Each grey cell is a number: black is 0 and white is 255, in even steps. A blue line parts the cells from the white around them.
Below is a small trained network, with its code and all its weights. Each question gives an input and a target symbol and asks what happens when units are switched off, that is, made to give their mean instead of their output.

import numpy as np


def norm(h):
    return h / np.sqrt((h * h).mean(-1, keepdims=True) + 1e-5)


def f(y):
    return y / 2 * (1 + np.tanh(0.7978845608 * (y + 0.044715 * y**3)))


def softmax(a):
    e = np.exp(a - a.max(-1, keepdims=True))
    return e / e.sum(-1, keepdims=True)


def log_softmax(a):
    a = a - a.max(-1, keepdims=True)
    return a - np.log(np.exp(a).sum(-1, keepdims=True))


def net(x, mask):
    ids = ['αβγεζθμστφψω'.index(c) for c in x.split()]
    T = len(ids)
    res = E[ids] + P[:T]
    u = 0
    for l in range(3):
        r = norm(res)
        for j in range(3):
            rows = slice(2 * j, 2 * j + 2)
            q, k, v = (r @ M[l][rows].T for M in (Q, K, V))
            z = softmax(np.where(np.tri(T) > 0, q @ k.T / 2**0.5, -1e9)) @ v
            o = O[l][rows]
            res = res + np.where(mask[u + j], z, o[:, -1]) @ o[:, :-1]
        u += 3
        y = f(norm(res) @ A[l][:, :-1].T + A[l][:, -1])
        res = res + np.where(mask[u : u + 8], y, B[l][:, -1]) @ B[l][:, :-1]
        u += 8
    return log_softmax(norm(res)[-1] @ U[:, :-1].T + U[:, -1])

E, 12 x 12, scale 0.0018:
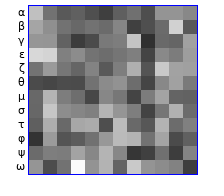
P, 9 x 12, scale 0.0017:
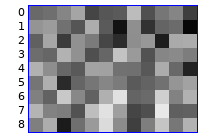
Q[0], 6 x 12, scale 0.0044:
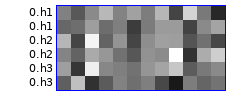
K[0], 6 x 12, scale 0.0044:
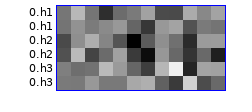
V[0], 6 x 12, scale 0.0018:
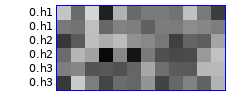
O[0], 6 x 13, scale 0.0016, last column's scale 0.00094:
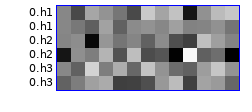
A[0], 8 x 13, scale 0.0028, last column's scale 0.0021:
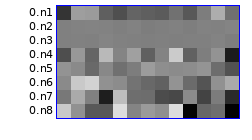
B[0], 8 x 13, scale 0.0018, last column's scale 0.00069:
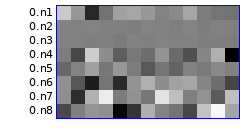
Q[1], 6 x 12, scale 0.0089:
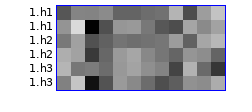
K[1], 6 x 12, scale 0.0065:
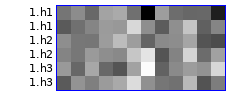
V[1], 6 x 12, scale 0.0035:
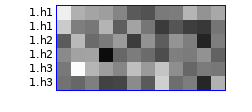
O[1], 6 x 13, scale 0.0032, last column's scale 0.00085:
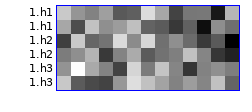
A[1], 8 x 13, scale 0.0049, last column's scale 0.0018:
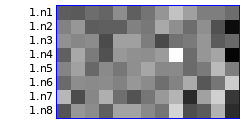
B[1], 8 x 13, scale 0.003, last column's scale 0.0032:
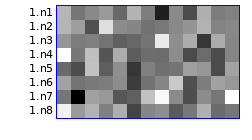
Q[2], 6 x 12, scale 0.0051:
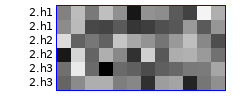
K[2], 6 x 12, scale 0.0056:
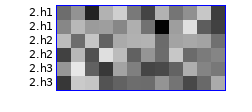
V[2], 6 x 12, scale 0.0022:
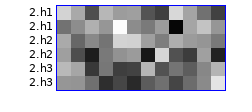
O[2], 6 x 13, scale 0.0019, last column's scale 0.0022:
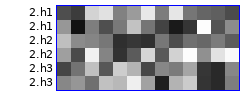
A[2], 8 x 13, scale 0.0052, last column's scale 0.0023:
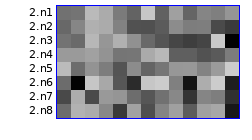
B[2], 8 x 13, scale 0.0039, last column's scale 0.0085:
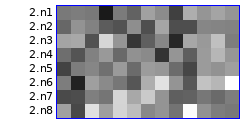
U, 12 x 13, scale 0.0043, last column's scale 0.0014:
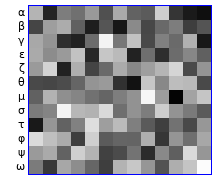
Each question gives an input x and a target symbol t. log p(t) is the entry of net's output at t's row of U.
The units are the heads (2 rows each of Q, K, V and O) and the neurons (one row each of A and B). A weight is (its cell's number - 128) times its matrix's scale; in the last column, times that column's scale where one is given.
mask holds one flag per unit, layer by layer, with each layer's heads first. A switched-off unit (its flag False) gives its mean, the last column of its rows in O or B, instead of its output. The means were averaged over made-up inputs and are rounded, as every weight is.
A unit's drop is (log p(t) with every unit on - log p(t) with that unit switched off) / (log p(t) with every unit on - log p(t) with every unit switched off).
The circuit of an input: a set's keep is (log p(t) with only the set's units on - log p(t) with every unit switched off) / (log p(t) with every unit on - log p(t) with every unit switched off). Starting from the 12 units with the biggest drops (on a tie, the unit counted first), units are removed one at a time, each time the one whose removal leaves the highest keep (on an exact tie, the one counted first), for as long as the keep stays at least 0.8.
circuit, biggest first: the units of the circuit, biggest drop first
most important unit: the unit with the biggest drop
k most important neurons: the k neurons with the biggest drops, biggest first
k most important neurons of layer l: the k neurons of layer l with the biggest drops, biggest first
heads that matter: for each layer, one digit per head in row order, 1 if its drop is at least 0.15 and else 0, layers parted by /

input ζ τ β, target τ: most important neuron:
1.n7
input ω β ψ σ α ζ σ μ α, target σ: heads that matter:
000 / 001 / 000
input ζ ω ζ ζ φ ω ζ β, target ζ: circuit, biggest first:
1.h1, 2.n6, 1.n7
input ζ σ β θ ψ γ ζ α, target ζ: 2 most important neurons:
2.n6, 1.n7
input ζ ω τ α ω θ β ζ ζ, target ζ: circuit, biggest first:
1.h1, 1.n7, 2.n6
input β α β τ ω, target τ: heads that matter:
000 / 010 / 000
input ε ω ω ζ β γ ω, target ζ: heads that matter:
001 / 100 / 000
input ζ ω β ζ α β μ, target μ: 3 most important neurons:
2.n6, 1.n7, 1.n6
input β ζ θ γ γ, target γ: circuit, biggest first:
2.n6, 1.h3, 1.n7
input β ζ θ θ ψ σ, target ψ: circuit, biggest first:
1.h1, 2.n3
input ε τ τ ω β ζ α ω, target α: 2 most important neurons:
2.n6, 1.n7
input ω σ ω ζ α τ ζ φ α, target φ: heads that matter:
000 / 100 / 000
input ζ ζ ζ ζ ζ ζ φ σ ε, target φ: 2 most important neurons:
1.n4, 0.n8
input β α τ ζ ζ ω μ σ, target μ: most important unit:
2.n6
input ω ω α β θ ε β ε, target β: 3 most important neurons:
2.n6, 2.n2, 1.n7
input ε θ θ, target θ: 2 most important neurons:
1.n7, 2.n6
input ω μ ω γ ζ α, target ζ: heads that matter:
010 / 100 / 000
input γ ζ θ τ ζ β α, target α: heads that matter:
000 / 101 / 000
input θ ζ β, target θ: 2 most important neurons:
2.n6, 1.n7
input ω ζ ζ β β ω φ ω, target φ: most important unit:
1.h1
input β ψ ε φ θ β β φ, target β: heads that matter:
000 / 011 / 000
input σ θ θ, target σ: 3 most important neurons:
2.n8, 1.n7, 2.n6
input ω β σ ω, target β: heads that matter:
010 / 011 / 000
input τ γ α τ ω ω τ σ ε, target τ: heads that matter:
000 / 011 / 010
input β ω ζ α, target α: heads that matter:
000 / 001 / 000
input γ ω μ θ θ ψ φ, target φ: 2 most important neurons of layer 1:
1.n7, 1.n4
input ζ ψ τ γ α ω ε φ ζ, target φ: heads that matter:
000 / 000 / 000
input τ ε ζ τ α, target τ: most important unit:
1.h2
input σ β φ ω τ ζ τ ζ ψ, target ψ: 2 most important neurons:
2.n3, 1.n7
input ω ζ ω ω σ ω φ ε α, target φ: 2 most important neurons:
1.n4, 2.n6
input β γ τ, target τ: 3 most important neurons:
2.n7, 1.n7, 2.n6
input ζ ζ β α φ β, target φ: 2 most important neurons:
2.n6, 1.n4
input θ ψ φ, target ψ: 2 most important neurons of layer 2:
2.n3, 2.n6
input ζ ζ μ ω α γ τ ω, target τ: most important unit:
1.n7
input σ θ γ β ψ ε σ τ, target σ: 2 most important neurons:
2.n8, 1.n7
